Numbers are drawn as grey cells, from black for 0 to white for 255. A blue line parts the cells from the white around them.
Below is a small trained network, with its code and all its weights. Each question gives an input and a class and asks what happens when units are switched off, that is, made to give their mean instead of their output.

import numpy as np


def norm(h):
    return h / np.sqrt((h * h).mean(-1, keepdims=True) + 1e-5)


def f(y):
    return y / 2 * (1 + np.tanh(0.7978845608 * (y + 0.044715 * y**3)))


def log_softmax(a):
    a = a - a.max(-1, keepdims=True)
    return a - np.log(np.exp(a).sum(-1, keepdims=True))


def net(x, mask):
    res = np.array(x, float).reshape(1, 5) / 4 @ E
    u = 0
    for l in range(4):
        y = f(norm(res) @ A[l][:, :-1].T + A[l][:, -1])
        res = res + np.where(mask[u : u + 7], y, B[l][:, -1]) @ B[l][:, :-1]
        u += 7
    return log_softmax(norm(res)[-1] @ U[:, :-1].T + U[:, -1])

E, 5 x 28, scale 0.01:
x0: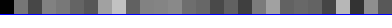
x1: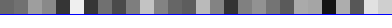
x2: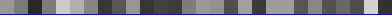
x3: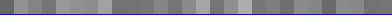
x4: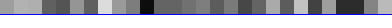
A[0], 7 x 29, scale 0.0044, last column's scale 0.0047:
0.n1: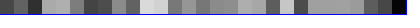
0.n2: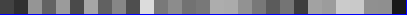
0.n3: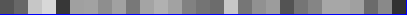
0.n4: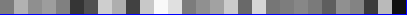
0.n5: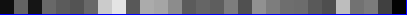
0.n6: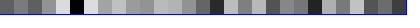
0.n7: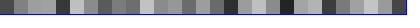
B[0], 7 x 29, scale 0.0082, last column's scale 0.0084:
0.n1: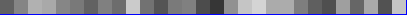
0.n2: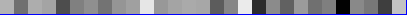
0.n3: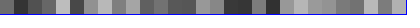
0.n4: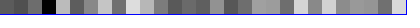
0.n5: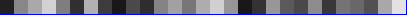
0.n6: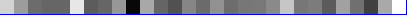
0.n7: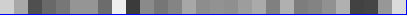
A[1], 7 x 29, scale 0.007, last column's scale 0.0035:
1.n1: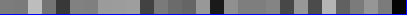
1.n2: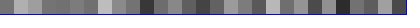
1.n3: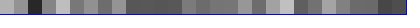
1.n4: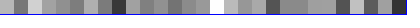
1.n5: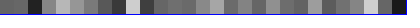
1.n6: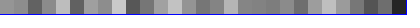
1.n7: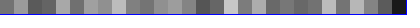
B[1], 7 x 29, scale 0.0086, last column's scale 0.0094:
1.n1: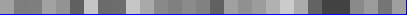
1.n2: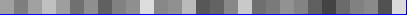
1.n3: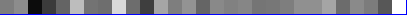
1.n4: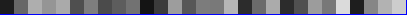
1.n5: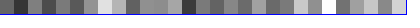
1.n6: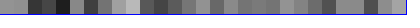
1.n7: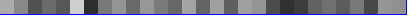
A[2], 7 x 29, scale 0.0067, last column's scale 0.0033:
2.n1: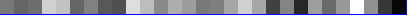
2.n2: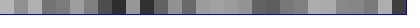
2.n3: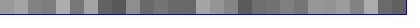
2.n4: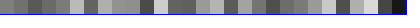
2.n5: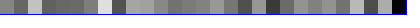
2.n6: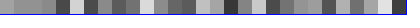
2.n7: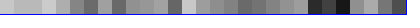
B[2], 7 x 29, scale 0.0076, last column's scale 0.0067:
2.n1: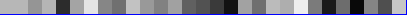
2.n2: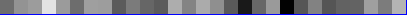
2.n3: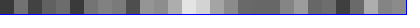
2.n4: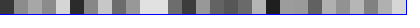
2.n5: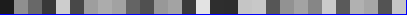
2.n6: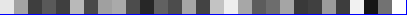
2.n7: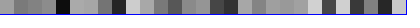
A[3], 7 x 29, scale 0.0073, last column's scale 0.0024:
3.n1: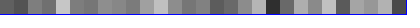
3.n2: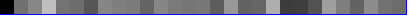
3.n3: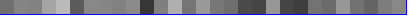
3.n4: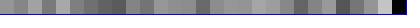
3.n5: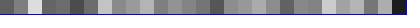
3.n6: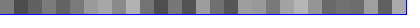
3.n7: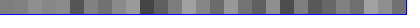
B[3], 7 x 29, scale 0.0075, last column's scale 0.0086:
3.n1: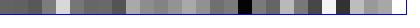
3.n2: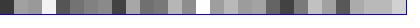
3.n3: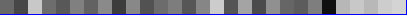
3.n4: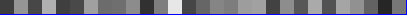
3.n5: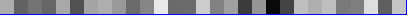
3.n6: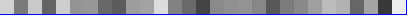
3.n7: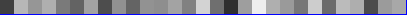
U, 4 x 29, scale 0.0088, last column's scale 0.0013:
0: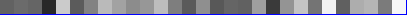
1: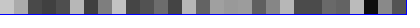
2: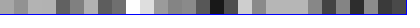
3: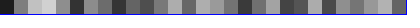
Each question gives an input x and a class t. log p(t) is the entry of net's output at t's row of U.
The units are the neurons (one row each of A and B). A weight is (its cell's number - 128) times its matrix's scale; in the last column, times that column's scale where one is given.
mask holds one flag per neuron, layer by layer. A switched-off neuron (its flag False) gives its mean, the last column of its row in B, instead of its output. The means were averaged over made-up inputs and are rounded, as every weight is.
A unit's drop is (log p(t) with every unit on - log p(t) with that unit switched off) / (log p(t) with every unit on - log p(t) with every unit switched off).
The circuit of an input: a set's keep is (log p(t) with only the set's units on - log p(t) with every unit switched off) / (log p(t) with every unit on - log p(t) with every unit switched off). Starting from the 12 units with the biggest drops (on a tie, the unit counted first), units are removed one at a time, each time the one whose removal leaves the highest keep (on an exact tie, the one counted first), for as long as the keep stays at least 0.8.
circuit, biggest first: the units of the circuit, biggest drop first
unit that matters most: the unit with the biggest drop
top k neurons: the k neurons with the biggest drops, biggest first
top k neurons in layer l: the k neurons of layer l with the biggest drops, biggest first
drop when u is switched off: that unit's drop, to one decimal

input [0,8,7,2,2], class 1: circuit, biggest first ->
(2.n6)
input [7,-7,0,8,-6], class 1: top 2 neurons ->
(0.n6; 1.n4)
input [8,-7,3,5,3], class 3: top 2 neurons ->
(0.n5; 0.n7)
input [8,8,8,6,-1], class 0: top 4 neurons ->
(1.n5; 0.n6; 1.n4; 2.n4)
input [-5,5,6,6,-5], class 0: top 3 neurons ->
(1.n5; 0.n6; 0.n5)
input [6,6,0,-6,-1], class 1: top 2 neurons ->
(0.n7; 2.n6)
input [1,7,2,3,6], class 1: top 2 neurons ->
(2.n6; 0.n7)
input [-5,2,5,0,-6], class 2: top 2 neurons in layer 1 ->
(1.n4; 1.n3)
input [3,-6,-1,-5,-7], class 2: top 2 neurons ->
(0.n1; 0.n2)
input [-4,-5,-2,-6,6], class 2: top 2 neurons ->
(1.n2; 0.n7)
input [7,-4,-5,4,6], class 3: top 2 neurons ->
(0.n5; 0.n2)
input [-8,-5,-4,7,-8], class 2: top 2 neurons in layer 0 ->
(0.n2; 0.n5)
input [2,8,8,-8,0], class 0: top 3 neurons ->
(1.n5; 0.n6; 2.n4)
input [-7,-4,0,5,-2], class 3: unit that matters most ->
1.n4
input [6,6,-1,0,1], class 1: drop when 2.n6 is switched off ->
0.8
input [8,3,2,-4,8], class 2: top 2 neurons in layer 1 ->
(1.n2; 1.n4)
